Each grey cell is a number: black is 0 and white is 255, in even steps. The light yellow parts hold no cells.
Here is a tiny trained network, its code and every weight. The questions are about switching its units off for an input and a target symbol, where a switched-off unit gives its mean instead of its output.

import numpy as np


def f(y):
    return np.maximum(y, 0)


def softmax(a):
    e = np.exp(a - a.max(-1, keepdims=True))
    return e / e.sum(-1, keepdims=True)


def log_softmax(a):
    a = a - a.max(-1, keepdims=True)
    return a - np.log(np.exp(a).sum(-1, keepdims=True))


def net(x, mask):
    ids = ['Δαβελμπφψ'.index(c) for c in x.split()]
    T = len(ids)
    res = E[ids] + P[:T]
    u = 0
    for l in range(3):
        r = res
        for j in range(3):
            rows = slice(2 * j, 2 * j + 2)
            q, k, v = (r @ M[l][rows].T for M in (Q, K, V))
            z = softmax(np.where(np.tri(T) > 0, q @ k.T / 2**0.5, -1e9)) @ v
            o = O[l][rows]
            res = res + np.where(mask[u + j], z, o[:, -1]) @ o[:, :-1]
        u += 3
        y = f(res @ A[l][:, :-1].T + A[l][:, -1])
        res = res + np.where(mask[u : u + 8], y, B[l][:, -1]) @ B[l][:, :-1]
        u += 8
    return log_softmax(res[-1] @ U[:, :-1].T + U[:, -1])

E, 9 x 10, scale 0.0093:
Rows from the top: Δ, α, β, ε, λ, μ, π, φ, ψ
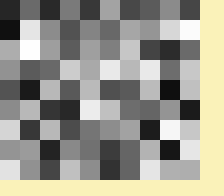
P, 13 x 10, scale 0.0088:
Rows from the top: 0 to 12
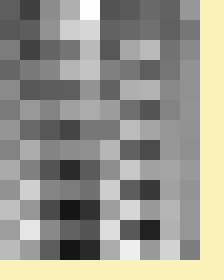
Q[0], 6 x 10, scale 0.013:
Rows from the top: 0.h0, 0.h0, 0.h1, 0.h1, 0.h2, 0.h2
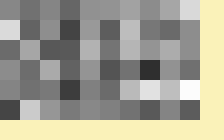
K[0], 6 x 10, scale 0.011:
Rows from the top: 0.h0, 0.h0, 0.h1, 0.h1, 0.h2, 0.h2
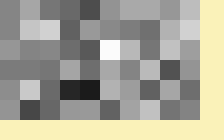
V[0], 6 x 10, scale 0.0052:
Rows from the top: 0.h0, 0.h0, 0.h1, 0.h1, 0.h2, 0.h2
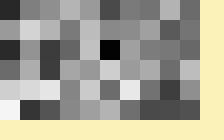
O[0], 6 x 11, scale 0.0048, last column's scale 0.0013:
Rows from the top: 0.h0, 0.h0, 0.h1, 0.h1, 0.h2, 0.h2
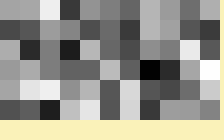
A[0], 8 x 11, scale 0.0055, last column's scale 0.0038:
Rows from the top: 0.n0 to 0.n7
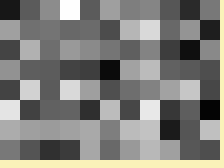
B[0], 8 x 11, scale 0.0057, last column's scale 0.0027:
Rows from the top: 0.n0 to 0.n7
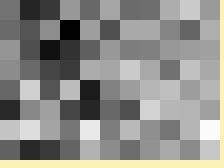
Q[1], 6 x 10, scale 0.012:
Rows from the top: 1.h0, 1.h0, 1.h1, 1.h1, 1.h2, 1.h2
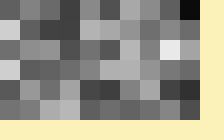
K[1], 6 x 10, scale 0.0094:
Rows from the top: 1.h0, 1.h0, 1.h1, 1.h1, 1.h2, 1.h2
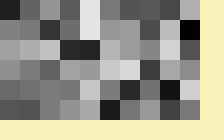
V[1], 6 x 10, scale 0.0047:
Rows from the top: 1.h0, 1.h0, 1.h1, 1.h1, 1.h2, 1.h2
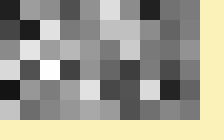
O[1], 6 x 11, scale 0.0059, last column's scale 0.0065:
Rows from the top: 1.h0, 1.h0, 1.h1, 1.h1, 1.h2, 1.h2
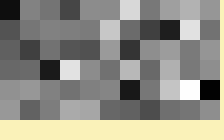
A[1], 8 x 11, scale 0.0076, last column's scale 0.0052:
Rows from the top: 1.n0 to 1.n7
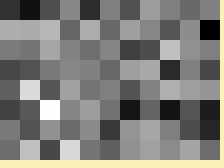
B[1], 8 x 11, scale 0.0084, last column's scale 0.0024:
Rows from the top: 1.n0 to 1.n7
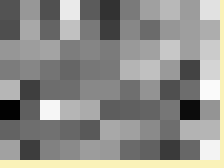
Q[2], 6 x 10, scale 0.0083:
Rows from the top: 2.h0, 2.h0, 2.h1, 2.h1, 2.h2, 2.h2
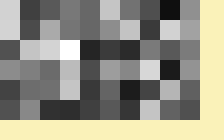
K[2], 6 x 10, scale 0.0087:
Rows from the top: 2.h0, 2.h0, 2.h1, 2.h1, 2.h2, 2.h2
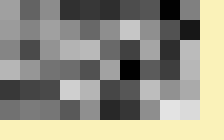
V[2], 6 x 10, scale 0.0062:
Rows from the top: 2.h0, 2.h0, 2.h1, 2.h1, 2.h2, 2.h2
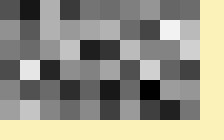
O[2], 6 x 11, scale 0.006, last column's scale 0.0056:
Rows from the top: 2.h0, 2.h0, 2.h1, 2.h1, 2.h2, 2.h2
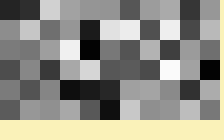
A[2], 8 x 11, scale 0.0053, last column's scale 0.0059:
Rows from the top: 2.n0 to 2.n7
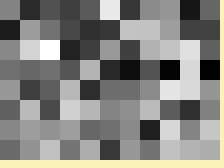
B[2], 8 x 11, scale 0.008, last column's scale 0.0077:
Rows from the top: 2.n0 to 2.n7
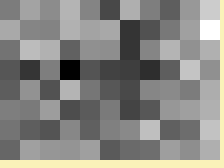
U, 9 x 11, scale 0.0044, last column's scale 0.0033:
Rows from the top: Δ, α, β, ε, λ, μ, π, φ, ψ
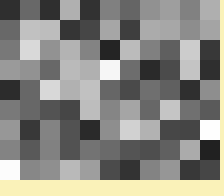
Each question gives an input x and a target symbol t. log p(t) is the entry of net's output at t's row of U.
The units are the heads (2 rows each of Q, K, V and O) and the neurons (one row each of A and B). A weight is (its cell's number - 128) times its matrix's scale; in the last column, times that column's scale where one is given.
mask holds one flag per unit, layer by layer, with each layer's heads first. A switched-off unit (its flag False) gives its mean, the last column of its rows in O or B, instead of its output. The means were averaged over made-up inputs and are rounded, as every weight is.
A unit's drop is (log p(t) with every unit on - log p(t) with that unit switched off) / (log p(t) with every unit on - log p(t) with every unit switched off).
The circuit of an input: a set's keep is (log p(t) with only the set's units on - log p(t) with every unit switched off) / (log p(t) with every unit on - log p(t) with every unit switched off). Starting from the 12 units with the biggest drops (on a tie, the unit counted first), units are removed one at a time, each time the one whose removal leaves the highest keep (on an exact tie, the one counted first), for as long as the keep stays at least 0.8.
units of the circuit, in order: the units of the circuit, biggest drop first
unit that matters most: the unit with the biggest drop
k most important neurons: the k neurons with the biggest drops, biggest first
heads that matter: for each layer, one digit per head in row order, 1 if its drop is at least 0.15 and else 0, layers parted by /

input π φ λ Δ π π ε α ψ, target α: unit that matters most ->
0.h2
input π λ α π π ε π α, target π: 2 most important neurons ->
(1.n4 1.n7)
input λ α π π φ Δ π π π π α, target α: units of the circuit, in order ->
(2.n2 0.h2)
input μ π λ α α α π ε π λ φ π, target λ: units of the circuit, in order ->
(2.h0 1.n3)
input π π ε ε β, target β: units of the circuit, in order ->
(2.h2 0.n6 0.h2)
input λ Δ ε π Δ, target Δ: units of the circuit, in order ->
(1.n0 0.h2)
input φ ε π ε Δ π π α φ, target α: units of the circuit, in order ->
(0.h2 0.n5 2.n2)
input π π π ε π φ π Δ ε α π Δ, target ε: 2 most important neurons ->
(1.n0 0.n5)
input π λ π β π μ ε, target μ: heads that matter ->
000 / 000 / 010
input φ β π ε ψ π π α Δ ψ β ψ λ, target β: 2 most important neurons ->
(0.n6 1.n1)
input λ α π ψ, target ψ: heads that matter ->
000 / 110 / 000
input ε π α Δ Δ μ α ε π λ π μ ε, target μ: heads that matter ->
000 / 001 / 010
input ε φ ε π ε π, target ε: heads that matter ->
010 / 000 / 001
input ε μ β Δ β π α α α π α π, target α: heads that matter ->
010 / 001 / 000
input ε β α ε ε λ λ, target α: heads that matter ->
001 / 001 / 000
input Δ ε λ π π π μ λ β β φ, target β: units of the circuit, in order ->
(0.h2 2.h2)
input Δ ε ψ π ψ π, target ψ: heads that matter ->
010 / 100 / 000
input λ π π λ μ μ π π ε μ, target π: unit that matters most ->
1.h2
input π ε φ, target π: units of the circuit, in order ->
(2.h1 1.n3 2.h2)
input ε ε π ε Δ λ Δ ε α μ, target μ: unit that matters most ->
1.h0
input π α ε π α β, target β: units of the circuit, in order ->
(2.h2 0.n6)
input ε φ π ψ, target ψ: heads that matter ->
000 / 101 / 000
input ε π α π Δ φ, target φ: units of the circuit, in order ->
(2.h0 2.n3 1.n7 1.n4)
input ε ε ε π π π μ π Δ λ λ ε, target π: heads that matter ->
011 / 001 / 010
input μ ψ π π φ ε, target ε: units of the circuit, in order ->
(2.h2 1.n7 0.n6)
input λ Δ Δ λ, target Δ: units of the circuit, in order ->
(0.h2 1.n0 2.h1)
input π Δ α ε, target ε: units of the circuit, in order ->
(2.h2)
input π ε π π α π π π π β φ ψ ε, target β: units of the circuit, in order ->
(0.h2 2.h2 0.n6)
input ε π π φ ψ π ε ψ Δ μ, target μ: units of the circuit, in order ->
(1.h0 2.h1)
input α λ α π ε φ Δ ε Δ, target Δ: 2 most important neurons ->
(1.n0 2.n4)
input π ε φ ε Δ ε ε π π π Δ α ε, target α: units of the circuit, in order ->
(0.h2 0.n5 2.n2)
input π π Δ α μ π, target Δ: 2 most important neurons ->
(1.n0 1.n3)
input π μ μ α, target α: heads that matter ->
000 / 011 / 000
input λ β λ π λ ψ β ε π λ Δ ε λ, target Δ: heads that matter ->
001 / 000 / 000
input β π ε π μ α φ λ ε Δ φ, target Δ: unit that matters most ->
0.h2
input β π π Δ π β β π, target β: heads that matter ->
001 / 000 / 101
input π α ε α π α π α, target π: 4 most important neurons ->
(1.n4 1.n7 2.n1 1.n0)
